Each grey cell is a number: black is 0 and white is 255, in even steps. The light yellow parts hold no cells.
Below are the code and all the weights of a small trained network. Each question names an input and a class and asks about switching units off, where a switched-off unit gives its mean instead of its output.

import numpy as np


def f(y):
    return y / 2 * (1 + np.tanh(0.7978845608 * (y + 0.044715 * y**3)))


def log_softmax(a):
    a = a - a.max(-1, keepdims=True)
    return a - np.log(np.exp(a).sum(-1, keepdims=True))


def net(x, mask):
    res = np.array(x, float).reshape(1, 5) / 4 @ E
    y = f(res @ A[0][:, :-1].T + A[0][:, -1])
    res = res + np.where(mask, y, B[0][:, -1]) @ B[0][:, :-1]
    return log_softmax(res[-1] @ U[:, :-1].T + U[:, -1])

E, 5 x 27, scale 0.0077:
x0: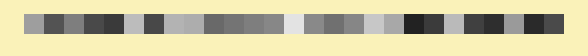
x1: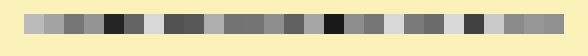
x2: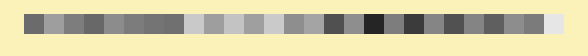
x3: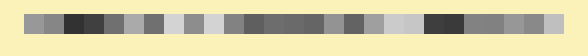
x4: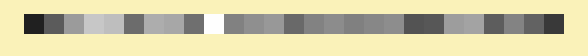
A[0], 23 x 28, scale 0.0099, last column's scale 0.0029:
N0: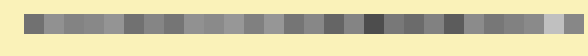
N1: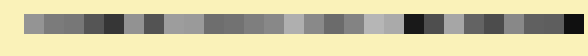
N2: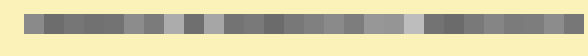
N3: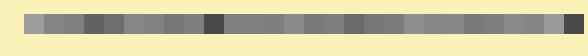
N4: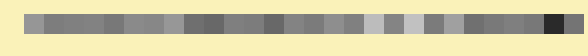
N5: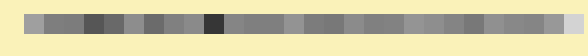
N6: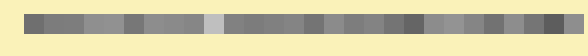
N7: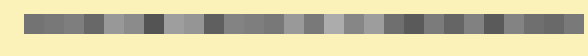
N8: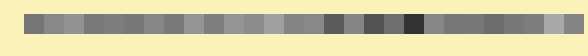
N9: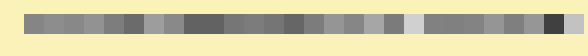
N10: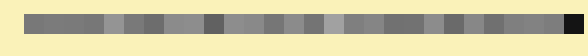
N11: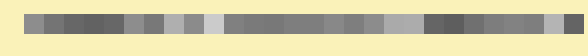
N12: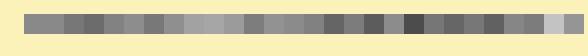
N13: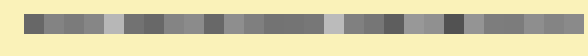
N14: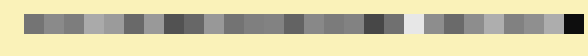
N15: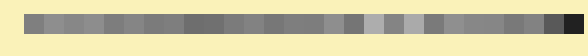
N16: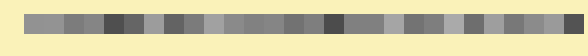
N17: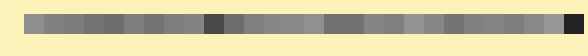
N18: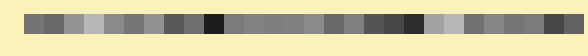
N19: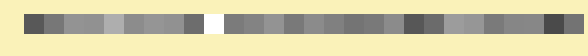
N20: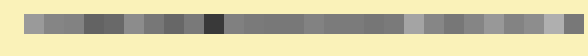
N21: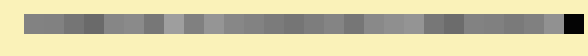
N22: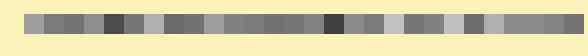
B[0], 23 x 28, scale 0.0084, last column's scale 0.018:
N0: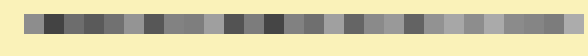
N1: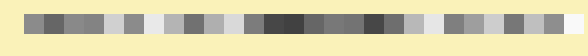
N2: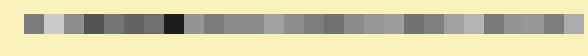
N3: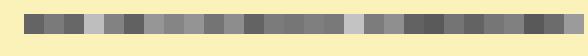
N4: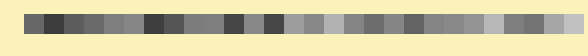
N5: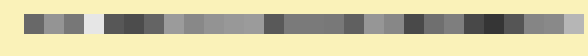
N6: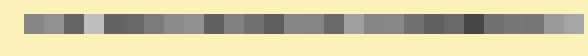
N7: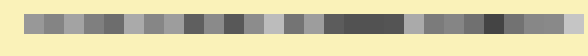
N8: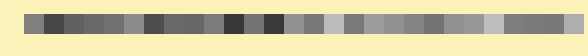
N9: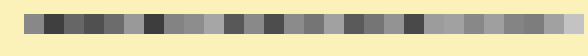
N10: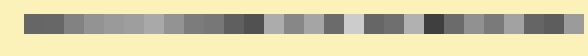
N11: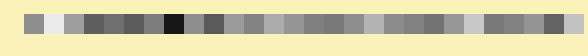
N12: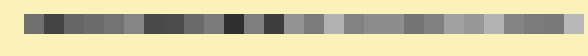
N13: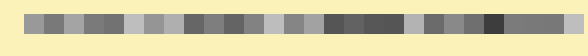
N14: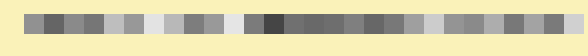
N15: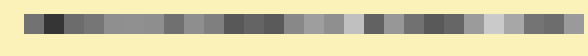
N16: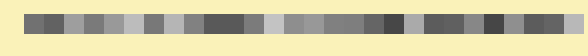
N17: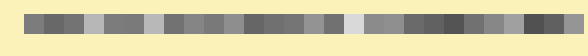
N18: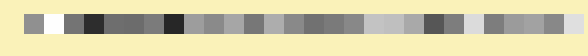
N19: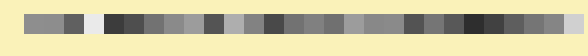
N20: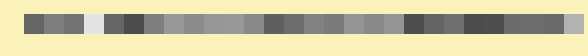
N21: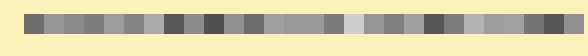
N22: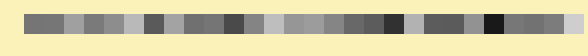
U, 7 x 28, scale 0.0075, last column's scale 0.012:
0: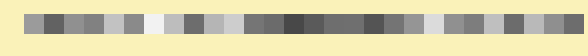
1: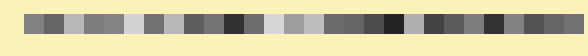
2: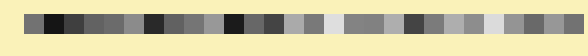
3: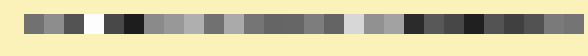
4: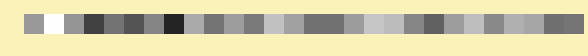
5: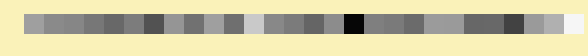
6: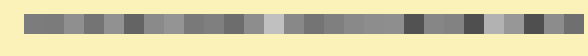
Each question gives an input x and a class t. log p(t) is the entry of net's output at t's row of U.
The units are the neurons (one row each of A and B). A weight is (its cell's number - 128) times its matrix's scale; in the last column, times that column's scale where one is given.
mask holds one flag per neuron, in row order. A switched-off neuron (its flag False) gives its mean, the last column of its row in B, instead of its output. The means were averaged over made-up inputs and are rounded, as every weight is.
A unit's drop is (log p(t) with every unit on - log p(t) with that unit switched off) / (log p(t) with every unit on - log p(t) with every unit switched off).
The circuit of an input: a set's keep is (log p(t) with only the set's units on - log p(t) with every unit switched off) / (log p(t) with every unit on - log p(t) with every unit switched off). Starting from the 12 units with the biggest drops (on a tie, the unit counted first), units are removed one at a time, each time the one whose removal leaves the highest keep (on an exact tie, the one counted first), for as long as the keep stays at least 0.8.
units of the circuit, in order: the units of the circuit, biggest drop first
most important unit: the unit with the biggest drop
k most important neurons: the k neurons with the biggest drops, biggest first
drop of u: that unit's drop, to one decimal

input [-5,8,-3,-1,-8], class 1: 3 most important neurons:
(N22; N16; N19)
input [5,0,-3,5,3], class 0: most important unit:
N1
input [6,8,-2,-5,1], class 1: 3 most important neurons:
(N22; N16; N14)
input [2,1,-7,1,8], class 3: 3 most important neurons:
(N19; N6; N12)
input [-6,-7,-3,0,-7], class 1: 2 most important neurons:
(N13; N1)
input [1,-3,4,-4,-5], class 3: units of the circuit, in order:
(N5; N20)
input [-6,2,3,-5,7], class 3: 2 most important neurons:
(N19; N1)
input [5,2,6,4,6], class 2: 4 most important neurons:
(N12; N8; N14; N5)
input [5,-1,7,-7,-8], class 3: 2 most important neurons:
(N5; N20)
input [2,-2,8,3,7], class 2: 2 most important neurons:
(N12; N8)
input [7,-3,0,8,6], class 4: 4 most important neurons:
(N11; N2; N14; N21)
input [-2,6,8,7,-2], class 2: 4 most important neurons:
(N12; N0; N18; N8)
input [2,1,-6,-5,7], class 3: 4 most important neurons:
(N19; N6; N12; N8)
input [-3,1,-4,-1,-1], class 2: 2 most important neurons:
(N1; N9)
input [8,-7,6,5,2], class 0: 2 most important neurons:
(N1; N22)
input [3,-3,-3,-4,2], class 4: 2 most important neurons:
(N18; N14)
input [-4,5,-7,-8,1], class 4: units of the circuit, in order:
(N18)
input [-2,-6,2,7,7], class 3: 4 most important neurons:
(N19; N18; N22; N6)
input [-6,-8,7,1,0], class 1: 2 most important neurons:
(N13; N1)
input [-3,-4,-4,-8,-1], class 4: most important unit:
N18
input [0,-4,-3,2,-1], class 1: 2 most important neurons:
(N1; N18)
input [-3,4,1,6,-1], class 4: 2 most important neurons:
(N11; N1)
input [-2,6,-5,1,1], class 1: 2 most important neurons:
(N22; N16)
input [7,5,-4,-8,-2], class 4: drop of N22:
0.1
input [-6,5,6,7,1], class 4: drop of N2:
0.2
